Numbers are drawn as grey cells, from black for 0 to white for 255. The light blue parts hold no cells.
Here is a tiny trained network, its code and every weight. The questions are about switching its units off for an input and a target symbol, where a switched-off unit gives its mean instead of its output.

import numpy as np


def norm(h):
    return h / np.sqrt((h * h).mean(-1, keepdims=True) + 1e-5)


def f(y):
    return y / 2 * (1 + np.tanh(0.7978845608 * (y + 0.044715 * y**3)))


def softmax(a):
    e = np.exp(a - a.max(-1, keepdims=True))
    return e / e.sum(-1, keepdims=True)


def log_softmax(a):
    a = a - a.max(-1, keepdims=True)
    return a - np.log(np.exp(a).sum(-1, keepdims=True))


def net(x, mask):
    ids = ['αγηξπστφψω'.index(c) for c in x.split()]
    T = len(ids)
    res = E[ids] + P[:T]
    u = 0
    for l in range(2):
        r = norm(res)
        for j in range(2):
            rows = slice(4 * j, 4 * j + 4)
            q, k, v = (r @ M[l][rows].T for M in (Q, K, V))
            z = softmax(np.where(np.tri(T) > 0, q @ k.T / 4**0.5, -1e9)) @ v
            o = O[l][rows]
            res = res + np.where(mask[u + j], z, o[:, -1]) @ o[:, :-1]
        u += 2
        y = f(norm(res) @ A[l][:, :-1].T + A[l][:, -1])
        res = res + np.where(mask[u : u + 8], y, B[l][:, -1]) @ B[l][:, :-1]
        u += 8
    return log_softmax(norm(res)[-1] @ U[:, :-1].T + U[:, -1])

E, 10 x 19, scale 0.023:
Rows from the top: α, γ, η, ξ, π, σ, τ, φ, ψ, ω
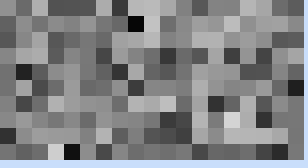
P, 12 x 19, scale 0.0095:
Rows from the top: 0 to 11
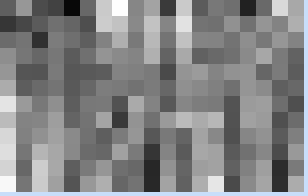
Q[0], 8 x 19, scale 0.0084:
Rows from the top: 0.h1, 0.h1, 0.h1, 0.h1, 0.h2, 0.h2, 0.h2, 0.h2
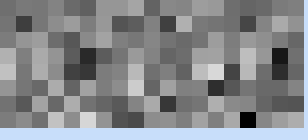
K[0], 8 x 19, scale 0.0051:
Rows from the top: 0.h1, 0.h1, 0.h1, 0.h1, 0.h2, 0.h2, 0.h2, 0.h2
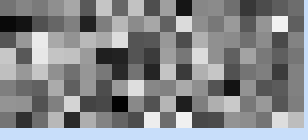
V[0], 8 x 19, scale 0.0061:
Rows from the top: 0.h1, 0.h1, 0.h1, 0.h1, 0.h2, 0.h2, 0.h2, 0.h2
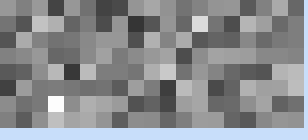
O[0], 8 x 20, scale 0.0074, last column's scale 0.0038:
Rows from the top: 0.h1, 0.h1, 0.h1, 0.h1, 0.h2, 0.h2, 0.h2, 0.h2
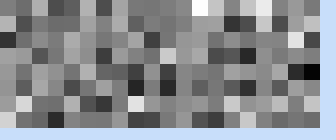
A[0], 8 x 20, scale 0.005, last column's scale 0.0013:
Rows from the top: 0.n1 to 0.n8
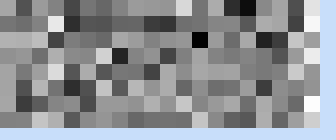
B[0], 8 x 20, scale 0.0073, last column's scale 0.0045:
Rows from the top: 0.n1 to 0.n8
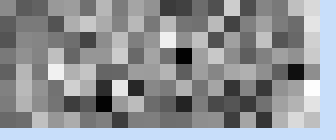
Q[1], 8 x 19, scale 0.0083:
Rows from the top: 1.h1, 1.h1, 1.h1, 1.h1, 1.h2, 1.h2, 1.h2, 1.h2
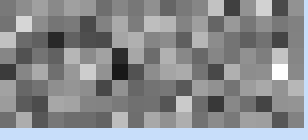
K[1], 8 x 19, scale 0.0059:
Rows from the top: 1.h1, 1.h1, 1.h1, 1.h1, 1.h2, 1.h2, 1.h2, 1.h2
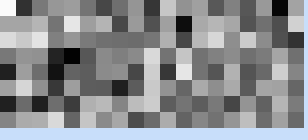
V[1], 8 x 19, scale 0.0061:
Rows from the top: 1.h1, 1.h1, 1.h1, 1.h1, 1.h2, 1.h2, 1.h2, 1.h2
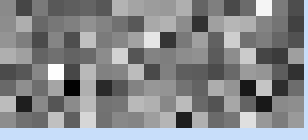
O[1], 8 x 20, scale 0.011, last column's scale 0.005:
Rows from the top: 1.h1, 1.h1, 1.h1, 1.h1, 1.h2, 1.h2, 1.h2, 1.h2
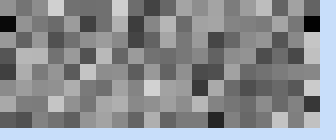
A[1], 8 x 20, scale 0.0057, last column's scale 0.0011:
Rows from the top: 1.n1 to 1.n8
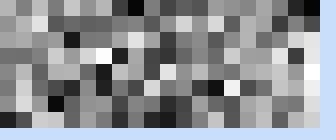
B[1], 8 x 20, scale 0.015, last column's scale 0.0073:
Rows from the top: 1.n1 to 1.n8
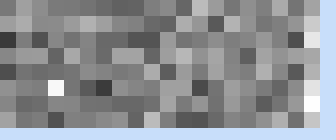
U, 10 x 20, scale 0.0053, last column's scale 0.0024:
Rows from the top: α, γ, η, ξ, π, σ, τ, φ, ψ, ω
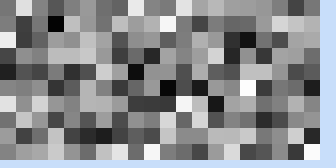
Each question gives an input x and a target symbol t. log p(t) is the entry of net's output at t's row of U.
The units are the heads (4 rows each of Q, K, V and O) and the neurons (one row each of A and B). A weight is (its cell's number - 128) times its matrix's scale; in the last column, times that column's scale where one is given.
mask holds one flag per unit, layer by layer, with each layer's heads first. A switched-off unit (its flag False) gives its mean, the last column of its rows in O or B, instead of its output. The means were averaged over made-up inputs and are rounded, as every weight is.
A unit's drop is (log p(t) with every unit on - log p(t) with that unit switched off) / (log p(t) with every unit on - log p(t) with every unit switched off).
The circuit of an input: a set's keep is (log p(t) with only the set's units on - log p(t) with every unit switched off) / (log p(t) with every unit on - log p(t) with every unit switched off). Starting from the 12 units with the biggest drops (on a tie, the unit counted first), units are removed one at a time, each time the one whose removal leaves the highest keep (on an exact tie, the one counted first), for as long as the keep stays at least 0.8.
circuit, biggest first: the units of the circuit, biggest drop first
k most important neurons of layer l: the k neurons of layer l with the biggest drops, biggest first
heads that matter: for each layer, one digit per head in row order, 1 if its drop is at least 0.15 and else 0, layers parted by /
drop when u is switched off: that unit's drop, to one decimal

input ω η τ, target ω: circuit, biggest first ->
[0.h2 1.h2]
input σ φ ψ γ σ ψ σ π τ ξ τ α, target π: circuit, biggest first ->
[1.h2 1.n3]
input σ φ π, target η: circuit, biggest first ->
[1.h2 1.n6 1.n3]
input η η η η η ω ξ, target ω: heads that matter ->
00 / 01
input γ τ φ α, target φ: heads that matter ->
00 / 11
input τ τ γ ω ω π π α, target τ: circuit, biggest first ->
[1.n2 0.n6]
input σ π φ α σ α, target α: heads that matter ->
11 / 10
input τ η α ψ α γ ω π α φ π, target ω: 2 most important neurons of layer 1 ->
[1.n8 1.n3]
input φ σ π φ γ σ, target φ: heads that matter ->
01 / 10
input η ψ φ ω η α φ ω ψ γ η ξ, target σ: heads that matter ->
10 / 11
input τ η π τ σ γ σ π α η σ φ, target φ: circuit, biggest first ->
[1.h1 0.h2 0.h1]
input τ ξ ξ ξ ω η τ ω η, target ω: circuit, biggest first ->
[1.h2]
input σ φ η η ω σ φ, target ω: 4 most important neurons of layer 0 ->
[0.n2 0.n5 0.n8 0.n6]
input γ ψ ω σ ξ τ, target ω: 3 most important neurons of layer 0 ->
[0.n2 0.n8 0.n6]
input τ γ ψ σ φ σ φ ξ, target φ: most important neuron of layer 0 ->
[0.n3]
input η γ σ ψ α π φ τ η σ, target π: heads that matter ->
11 / 01
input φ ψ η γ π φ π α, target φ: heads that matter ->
00 / 10
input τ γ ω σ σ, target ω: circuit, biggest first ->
[1.h2 0.n5]
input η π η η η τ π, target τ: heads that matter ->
11 / 10
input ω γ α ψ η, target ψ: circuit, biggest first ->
[1.n6 1.h2]
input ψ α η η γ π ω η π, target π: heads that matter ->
11 / 10
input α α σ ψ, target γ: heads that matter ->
01 / 00
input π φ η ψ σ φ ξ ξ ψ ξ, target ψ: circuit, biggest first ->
[1.n6 0.n3 1.h2]
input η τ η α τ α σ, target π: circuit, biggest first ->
[1.h2]
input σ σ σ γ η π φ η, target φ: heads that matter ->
00 / 10
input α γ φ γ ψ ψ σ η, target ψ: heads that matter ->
00 / 01
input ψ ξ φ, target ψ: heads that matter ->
10 / 11
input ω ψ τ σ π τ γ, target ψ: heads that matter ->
00 / 00
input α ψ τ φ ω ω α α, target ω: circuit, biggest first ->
[1.h2]
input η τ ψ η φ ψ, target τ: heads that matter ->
01 / 11
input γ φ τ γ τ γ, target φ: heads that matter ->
00 / 11
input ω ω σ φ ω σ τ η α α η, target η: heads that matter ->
10 / 00
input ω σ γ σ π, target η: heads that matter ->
11 / 01
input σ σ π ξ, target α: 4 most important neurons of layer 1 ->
[1.n5 1.n2 1.n3 1.n6]
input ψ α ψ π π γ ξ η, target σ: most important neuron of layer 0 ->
[0.n3]
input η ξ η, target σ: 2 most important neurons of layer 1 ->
[1.n8 1.n3]
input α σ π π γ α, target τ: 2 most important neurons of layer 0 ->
[0.n6 0.n2]
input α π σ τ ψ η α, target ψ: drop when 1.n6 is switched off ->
0.3
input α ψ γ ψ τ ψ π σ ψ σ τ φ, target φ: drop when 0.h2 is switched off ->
0.2
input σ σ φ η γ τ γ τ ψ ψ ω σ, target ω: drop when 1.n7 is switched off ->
0.1
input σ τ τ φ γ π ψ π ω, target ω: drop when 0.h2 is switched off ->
0.0
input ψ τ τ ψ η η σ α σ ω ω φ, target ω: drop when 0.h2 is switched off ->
0.1
